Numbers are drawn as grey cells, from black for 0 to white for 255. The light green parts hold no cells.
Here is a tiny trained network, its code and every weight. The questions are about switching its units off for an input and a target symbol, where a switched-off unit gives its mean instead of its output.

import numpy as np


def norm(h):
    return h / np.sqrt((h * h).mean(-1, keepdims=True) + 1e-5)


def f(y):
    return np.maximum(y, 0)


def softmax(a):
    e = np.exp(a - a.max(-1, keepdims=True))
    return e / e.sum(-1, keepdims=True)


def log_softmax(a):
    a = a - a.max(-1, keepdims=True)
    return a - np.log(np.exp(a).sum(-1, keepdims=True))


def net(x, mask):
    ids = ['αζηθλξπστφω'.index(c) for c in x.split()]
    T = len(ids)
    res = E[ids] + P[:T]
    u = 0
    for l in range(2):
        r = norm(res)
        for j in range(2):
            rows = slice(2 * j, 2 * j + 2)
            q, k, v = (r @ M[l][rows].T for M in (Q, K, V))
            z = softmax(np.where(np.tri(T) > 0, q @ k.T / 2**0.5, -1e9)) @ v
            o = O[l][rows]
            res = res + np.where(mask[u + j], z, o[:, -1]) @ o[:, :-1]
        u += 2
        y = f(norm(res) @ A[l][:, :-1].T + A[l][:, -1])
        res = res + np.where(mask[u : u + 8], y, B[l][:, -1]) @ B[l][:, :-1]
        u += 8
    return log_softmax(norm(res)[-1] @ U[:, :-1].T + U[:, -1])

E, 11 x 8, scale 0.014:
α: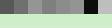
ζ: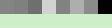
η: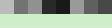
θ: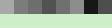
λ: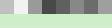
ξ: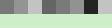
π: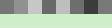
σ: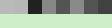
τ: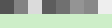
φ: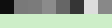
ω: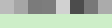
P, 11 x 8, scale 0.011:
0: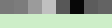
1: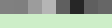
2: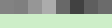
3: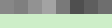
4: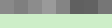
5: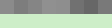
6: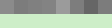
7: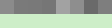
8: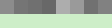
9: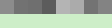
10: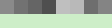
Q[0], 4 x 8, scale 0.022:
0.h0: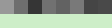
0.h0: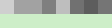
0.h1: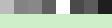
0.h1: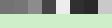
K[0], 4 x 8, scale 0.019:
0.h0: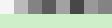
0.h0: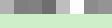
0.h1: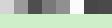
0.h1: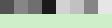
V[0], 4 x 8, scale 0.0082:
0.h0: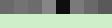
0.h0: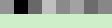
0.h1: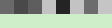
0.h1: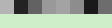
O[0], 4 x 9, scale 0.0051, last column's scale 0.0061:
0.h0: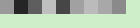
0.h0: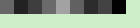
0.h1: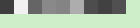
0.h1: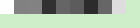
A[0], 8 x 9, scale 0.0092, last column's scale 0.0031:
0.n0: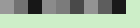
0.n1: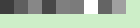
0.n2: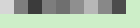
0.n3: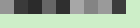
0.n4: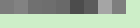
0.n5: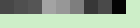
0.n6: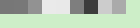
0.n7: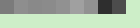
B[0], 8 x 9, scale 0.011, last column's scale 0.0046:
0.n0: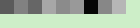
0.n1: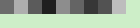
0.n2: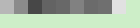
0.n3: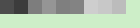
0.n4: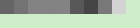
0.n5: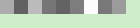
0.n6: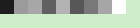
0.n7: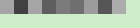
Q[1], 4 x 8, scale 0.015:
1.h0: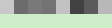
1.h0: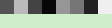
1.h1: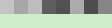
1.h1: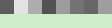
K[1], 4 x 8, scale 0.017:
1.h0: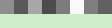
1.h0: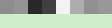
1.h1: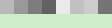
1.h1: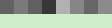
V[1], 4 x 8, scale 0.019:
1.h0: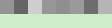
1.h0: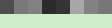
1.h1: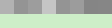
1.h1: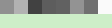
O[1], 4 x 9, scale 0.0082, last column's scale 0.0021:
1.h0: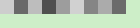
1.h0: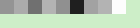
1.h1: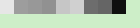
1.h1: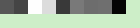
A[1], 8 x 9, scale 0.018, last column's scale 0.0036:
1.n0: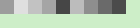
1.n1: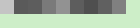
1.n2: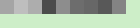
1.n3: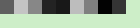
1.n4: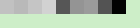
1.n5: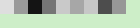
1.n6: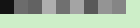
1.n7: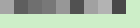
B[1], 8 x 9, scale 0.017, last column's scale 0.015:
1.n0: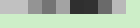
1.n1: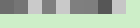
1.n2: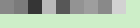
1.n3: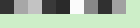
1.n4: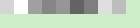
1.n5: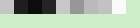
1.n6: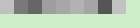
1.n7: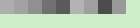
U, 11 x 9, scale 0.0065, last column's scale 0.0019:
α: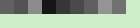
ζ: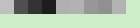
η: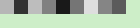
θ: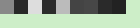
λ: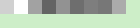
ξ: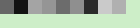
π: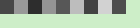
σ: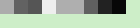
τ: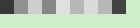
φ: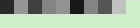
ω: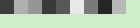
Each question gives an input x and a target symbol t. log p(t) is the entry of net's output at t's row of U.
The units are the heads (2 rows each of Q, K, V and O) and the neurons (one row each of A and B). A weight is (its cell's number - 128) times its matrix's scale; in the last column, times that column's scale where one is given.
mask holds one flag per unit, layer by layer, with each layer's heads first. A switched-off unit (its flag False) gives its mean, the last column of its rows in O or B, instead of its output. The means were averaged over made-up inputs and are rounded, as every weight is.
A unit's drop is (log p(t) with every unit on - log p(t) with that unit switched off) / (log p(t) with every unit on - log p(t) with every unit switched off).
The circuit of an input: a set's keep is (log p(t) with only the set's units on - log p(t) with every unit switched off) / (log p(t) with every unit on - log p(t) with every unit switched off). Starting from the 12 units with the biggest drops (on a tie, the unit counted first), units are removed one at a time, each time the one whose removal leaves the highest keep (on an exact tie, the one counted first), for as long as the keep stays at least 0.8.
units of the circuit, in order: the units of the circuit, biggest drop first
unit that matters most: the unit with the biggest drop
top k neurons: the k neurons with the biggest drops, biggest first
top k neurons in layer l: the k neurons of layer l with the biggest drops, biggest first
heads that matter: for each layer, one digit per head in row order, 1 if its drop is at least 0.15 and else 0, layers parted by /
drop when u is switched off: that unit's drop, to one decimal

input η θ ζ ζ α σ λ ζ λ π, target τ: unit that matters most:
0.h1
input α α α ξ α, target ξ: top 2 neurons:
(1.n5, 1.n4)
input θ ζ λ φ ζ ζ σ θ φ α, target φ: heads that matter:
00 / 10
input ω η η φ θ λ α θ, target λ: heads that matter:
00 / 01
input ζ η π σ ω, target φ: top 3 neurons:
(0.n2, 1.n5, 0.n6)
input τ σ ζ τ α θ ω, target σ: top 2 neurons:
(1.n2, 1.n5)
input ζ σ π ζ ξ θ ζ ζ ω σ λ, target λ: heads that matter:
00 / 01
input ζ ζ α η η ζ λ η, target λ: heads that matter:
10 / 01
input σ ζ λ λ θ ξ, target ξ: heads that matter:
10 / 11
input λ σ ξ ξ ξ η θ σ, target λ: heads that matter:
10 / 01
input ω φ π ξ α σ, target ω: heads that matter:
00 / 00
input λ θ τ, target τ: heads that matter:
01 / 00
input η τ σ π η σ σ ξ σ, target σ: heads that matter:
10 / 01
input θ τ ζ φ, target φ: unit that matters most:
1.h0
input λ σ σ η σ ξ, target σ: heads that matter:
00 / 00
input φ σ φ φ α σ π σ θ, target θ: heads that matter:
01 / 01
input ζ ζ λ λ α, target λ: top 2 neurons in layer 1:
(1.n5, 1.n0)
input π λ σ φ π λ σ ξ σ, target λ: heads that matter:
00 / 01
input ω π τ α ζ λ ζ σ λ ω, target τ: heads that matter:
11 / 01
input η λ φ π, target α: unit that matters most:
1.h1
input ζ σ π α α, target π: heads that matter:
11 / 10
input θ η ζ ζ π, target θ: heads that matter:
11 / 00
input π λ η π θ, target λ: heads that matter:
10 / 01
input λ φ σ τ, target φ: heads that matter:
01 / 11
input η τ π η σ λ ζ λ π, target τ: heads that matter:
01 / 00
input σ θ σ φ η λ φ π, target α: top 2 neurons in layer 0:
(0.n1, 0.n6)
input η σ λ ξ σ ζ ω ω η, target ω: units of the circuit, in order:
(1.n3)
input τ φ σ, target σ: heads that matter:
10 / 00
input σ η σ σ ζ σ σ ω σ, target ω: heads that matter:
10 / 00
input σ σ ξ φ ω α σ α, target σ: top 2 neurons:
(1.n6, 1.n5)
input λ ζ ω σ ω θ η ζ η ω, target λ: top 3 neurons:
(1.n5, 1.n7, 0.n1)
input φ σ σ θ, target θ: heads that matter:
11 / 00
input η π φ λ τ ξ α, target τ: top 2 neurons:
(0.n6, 1.n5)
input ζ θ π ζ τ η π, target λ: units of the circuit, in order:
(1.n5)
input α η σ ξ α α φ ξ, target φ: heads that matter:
00 / 00
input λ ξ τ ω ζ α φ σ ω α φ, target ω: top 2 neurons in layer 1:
(1.n3, 1.n5)
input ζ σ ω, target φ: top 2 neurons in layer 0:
(0.n6, 0.n2)
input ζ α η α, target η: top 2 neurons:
(0.n6, 0.n5)
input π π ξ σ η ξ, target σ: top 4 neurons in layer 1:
(1.n6, 1.n5, 1.n4, 1.n3)
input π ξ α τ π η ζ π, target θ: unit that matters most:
0.h1
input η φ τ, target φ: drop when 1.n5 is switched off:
0.2
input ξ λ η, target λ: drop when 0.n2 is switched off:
0.0
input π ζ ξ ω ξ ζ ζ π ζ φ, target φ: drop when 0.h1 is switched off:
0.1
